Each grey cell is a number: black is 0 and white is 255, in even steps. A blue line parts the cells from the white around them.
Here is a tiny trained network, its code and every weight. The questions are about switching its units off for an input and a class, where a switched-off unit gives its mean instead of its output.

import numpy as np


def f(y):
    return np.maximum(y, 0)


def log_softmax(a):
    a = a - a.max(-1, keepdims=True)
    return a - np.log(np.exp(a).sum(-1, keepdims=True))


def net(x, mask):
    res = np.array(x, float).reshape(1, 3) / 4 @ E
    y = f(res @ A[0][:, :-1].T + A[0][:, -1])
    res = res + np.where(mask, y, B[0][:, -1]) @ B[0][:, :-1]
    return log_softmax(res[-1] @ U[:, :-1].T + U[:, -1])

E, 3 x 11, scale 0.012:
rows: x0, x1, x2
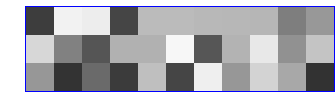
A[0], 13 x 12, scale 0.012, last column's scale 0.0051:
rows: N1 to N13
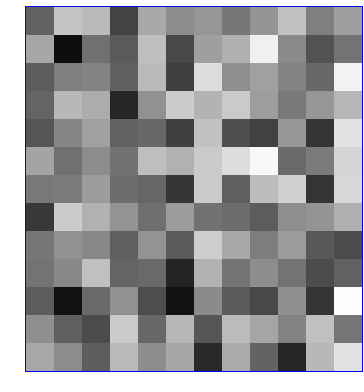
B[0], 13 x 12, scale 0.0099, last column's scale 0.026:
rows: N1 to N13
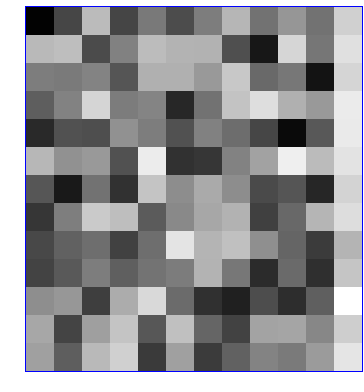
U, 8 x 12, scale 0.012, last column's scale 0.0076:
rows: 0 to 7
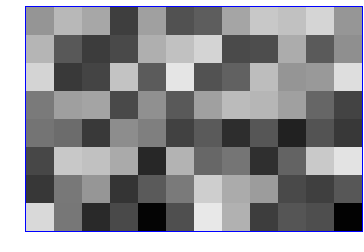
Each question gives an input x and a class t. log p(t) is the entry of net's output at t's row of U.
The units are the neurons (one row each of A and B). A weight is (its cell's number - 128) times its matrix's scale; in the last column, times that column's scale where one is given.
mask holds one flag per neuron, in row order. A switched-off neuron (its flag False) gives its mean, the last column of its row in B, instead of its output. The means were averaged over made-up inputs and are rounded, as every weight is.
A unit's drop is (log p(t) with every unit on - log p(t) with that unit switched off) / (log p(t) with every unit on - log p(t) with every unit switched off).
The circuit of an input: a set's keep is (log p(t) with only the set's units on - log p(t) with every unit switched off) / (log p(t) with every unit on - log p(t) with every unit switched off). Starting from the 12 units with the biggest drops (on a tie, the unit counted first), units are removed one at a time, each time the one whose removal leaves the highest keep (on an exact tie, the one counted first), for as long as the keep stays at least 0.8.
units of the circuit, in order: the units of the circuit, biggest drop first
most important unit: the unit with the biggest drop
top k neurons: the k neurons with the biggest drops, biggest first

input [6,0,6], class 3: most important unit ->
N6
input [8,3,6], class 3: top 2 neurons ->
N3, N9
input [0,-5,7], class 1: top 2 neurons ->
N2, N3
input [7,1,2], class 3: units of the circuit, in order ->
N3, N6
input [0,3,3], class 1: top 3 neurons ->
N2, N4, N1
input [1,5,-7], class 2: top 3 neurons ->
N12, N1, N5
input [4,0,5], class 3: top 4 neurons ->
N6, N4, N2, N8
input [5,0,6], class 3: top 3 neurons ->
N6, N4, N2
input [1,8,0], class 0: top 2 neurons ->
N6, N11
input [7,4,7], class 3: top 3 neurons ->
N3, N9, N7
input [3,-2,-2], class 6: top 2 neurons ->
N13, N11
